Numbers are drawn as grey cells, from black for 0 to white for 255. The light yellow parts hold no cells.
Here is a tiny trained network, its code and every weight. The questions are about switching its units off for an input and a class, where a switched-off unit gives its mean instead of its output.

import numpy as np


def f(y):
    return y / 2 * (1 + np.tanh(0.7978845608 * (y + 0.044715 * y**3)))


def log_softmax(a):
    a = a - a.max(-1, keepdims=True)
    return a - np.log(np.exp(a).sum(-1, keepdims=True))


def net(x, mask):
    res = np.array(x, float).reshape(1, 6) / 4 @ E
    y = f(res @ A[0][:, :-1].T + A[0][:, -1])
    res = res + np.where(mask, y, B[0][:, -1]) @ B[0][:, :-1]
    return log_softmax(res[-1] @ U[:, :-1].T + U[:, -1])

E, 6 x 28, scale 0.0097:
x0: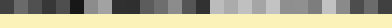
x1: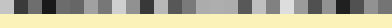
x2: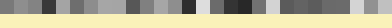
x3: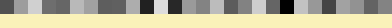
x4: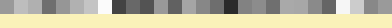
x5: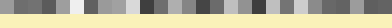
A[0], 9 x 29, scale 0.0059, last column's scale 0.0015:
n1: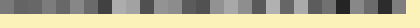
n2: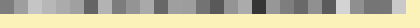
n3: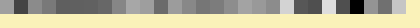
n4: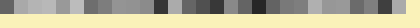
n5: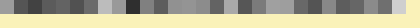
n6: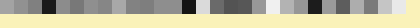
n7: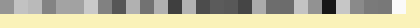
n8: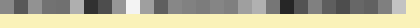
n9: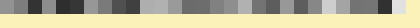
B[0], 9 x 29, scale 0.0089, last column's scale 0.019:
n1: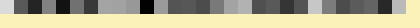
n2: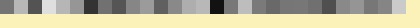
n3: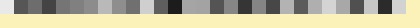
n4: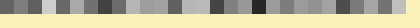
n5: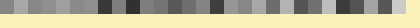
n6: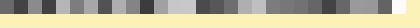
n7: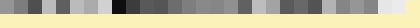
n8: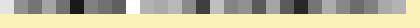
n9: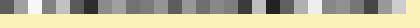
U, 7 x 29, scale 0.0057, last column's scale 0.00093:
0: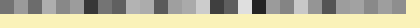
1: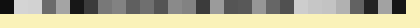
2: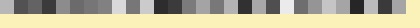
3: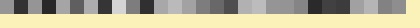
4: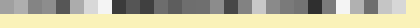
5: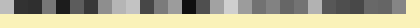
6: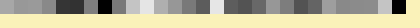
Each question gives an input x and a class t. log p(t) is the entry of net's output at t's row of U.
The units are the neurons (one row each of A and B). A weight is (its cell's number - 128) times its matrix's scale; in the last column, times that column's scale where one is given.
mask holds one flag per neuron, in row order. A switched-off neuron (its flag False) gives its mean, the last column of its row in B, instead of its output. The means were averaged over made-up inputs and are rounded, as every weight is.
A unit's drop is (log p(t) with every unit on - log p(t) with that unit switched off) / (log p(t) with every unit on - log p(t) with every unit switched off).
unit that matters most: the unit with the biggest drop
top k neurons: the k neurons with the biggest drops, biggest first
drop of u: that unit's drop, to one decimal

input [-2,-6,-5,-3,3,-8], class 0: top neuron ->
(n2)
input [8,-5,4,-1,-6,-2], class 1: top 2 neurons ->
(n9, n4)
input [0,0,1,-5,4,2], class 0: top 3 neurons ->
(n3, n2, n6)
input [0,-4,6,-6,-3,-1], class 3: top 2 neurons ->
(n6, n3)
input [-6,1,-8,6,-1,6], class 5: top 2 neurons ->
(n1, n8)
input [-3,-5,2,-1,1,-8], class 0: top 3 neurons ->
(n7, n2, n3)
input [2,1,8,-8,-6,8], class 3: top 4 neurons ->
(n6, n5, n9, n7)
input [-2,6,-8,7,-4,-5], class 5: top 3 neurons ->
(n8, n1, n5)
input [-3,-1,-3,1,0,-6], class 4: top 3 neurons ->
(n3, n9, n4)
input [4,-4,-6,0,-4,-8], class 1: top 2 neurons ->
(n9, n5)
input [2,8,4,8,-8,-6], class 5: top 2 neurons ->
(n1, n8)
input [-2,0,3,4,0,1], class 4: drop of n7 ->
0.1
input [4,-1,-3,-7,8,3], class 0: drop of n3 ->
0.1
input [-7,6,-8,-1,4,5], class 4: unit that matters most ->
n7
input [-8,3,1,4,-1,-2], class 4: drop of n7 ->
0.6
